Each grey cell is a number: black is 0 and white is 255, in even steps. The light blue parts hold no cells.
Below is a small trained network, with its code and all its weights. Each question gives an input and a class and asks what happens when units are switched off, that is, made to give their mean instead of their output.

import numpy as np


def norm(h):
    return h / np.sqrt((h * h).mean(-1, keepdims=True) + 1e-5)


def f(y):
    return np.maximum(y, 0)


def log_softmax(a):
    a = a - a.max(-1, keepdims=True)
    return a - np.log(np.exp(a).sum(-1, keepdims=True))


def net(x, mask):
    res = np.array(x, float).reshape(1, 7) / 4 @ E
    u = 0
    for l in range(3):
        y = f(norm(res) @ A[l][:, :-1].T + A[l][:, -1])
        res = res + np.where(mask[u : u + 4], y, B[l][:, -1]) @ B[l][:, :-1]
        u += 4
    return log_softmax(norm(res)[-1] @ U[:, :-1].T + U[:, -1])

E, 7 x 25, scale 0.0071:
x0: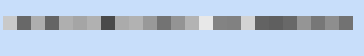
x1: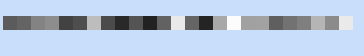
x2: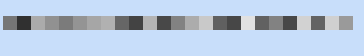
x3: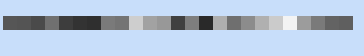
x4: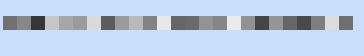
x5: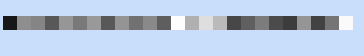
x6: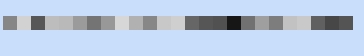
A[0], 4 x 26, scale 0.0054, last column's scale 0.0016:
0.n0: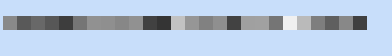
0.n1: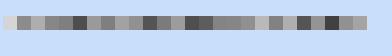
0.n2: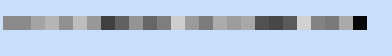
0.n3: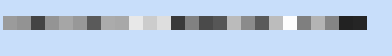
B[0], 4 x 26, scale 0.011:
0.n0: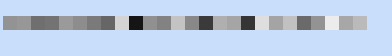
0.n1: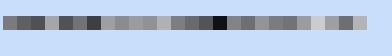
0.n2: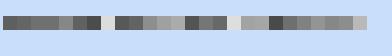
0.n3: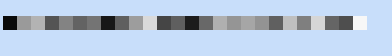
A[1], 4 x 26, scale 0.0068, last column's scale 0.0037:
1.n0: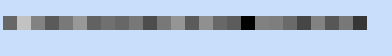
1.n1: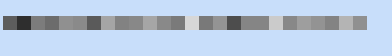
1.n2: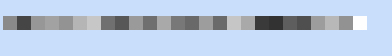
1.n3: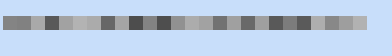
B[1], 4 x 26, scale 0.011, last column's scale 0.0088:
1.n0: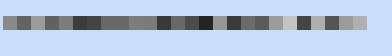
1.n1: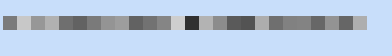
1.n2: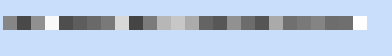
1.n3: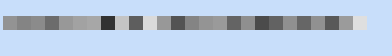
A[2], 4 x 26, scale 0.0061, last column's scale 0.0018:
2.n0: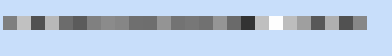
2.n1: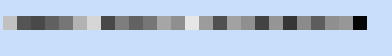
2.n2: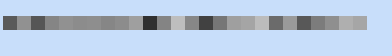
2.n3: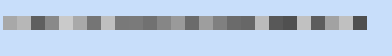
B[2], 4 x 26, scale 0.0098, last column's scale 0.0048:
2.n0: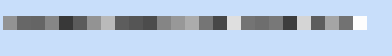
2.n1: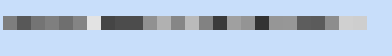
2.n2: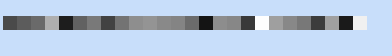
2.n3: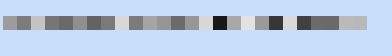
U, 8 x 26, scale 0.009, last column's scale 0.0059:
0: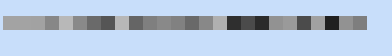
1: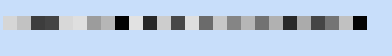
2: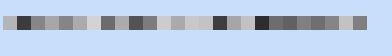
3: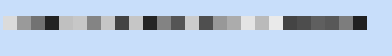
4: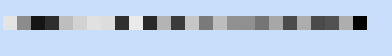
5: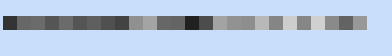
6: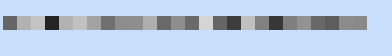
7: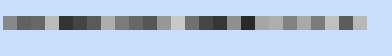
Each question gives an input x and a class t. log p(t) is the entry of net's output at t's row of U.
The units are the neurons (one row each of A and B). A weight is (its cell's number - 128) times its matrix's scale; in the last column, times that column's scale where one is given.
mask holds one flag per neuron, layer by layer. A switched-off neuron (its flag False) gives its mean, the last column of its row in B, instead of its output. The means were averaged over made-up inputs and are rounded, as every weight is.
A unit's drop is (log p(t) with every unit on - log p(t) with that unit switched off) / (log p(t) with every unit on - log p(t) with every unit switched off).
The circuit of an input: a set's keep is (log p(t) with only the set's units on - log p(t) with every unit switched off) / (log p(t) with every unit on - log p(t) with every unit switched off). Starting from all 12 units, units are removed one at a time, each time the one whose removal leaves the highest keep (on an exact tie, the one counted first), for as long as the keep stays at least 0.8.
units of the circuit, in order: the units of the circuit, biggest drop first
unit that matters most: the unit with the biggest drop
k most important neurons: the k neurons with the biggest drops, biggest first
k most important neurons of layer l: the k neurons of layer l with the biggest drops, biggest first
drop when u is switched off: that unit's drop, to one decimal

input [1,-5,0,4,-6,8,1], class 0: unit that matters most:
1.n3
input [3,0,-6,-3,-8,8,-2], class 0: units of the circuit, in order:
(1.n3; 1.n0)
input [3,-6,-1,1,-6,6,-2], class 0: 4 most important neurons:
(1.n3; 1.n0; 0.n2; 0.n3)
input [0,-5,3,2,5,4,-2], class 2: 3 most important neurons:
(2.n2; 0.n1; 1.n0)
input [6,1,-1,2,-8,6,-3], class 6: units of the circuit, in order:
(1.n2; 0.n3)
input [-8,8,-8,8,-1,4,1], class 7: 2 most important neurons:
(0.n3; 2.n0)
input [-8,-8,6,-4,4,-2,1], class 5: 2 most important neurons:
(0.n3; 1.n3)
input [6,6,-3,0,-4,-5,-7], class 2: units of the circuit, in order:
(0.n3; 1.n3)
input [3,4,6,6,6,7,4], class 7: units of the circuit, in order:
(0.n3; 2.n2)
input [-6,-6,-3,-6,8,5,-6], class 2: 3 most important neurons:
(0.n3; 1.n2; 2.n1)
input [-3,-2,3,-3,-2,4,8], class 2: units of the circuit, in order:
(0.n3; 2.n3)
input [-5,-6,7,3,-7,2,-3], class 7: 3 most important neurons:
(2.n0; 0.n3; 1.n1)
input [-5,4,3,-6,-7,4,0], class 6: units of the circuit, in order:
(1.n2; 0.n3; 2.n3; 2.n0)
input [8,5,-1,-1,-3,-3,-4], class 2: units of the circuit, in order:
(0.n3)
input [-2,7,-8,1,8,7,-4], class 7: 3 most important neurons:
(0.n3; 1.n2; 2.n2)
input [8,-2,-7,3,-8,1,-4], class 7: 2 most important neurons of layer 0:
(0.n3; 0.n1)
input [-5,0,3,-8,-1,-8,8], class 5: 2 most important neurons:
(0.n3; 1.n2)
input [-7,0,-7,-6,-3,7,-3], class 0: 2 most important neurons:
(0.n3; 1.n3)
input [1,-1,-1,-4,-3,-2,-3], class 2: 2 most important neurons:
(0.n3; 0.n0)
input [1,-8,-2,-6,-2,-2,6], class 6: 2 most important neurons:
(1.n2; 0.n3)
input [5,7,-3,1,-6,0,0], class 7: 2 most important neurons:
(0.n3; 0.n1)
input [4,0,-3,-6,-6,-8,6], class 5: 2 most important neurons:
(0.n3; 1.n2)
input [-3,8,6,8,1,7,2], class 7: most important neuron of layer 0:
(0.n3)
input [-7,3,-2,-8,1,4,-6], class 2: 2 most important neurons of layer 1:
(1.n3; 1.n2)
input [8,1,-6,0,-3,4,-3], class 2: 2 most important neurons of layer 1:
(1.n3; 1.n0)
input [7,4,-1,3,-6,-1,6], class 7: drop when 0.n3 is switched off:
0.1
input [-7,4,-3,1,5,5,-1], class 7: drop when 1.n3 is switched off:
0.1
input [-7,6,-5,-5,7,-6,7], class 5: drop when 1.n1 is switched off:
0.1
